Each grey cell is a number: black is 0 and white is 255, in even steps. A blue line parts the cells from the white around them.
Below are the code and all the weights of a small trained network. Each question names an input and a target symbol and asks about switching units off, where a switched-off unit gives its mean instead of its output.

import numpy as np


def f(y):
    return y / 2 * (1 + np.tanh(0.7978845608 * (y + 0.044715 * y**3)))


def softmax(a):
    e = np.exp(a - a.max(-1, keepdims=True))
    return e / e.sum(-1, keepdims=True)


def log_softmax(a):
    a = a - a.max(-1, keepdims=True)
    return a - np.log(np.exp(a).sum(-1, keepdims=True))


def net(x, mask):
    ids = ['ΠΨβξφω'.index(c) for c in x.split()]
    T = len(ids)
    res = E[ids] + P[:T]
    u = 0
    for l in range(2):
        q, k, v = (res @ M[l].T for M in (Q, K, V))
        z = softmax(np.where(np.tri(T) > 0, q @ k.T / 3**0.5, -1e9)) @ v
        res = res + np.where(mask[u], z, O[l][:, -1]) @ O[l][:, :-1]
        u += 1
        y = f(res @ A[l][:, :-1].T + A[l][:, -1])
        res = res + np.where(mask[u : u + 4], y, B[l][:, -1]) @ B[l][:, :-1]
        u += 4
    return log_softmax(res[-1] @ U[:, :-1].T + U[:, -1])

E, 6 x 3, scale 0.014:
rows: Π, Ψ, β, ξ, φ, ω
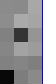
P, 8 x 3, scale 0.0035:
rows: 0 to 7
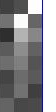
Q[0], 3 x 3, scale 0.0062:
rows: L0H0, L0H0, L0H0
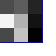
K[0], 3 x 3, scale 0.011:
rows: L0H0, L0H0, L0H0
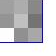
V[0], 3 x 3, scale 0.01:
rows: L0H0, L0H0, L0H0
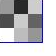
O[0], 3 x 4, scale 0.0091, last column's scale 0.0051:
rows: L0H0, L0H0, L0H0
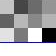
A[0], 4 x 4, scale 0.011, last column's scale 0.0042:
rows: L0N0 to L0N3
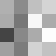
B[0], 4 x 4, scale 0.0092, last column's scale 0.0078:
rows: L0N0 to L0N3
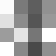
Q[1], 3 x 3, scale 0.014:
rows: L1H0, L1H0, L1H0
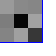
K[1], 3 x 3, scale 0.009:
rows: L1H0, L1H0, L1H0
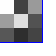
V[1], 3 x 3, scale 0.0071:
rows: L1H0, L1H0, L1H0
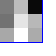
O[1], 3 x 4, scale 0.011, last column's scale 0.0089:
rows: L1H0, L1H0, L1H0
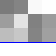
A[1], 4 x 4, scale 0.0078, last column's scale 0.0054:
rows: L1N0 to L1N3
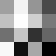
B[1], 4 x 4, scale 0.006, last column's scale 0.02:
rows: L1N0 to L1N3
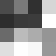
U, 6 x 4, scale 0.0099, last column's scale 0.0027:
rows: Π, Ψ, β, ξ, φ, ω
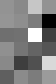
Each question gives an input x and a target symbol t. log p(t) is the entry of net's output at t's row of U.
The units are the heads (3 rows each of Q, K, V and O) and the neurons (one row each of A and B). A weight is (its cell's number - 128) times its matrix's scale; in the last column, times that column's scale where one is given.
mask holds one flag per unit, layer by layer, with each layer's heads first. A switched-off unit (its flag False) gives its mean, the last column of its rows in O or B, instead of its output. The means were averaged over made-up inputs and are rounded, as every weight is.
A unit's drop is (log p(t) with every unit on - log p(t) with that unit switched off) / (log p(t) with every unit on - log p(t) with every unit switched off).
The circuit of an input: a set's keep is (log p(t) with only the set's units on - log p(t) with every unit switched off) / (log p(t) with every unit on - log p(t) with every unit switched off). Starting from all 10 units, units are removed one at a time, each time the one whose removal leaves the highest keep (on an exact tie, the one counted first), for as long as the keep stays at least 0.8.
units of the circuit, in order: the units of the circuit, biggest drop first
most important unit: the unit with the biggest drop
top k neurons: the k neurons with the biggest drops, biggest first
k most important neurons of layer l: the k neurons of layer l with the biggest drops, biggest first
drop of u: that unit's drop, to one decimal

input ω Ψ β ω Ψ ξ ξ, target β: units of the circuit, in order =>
(L0H0; L1H0; L1N0)
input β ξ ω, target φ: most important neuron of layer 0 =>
(L0N2)
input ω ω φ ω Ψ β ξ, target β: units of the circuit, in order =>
(L1H0; L0H0; L1N0)
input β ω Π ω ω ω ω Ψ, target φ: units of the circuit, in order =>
(L1H0; L0H0)
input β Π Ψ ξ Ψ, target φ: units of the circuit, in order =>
(L0H0; L1H0)
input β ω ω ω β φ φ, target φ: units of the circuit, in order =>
(L1H0; L0H0)
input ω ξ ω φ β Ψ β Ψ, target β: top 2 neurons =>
(L1N1; L1N0)
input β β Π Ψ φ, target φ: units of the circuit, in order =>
(L0H0; L1H0)
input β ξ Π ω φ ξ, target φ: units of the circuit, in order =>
(L0H0; L1H0)
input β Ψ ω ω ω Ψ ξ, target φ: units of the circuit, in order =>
(L1H0; L0H0)
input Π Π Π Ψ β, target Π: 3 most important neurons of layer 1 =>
(L1N3; L1N0; L1N1)
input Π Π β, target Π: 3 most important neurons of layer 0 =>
(L0N2; L0N3; L0N1)
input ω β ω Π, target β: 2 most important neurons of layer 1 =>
(L1N1; L1N0)
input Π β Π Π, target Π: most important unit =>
L0H0
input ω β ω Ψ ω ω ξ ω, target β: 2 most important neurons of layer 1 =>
(L1N1; L1N0)
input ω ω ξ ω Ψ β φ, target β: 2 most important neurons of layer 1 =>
(L1N0; L1N1)
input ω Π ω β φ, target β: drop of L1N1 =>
0.2
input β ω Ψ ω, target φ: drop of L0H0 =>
1.5
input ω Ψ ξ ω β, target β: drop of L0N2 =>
-0.1
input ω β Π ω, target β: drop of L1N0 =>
0.3
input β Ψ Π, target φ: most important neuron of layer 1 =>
(L1N2)
